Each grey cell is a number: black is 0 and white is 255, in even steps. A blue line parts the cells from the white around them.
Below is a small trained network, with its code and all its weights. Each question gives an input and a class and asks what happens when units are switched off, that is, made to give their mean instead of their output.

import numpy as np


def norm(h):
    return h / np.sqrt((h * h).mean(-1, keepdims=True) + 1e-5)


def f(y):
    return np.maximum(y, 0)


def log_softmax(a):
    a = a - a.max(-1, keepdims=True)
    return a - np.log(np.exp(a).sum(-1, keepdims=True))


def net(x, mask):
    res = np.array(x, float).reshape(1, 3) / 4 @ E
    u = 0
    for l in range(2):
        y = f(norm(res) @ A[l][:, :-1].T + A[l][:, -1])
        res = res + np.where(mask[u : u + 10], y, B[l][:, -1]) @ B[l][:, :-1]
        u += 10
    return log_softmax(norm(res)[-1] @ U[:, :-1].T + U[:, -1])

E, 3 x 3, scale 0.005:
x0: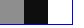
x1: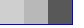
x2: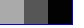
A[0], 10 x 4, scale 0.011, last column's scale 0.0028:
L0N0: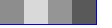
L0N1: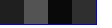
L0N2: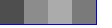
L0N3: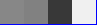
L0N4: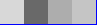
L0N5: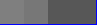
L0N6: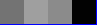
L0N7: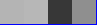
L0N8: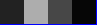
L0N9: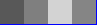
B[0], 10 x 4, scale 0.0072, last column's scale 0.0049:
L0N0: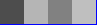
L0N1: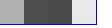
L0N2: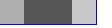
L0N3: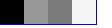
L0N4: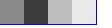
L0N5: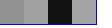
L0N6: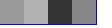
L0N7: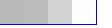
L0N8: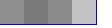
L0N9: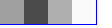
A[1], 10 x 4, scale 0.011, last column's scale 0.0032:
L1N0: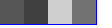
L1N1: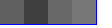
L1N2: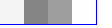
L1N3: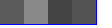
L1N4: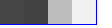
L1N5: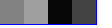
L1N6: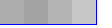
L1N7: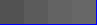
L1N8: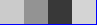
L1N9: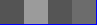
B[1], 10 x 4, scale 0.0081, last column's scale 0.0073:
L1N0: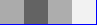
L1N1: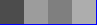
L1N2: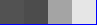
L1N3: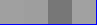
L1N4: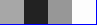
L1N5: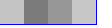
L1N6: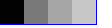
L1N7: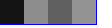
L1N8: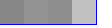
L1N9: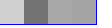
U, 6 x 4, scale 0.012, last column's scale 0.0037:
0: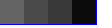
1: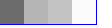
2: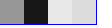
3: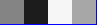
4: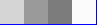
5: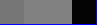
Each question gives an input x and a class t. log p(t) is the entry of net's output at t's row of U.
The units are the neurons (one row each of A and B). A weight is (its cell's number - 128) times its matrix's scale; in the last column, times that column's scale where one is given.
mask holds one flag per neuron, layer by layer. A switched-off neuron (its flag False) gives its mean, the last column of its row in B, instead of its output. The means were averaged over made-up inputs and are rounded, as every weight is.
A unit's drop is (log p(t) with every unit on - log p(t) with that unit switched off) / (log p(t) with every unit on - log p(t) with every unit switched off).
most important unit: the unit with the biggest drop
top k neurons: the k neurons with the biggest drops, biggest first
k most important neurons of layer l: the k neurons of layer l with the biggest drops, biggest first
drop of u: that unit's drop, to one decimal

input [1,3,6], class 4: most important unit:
L0N3
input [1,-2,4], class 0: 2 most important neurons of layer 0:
[L0N7; L0N3]
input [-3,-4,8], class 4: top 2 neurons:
[L1N5; L0N7]
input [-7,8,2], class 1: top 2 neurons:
[L0N7; L1N4]
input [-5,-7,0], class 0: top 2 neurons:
[L0N7; L1N7]
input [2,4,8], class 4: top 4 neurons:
[L0N3; L0N9; L0N5; L1N4]
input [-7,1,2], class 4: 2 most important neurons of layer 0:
[L0N1; L0N5]
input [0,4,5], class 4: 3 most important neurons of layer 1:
[L1N4; L1N5; L1N0]
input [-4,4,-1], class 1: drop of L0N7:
0.1
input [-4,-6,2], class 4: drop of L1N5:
0.2
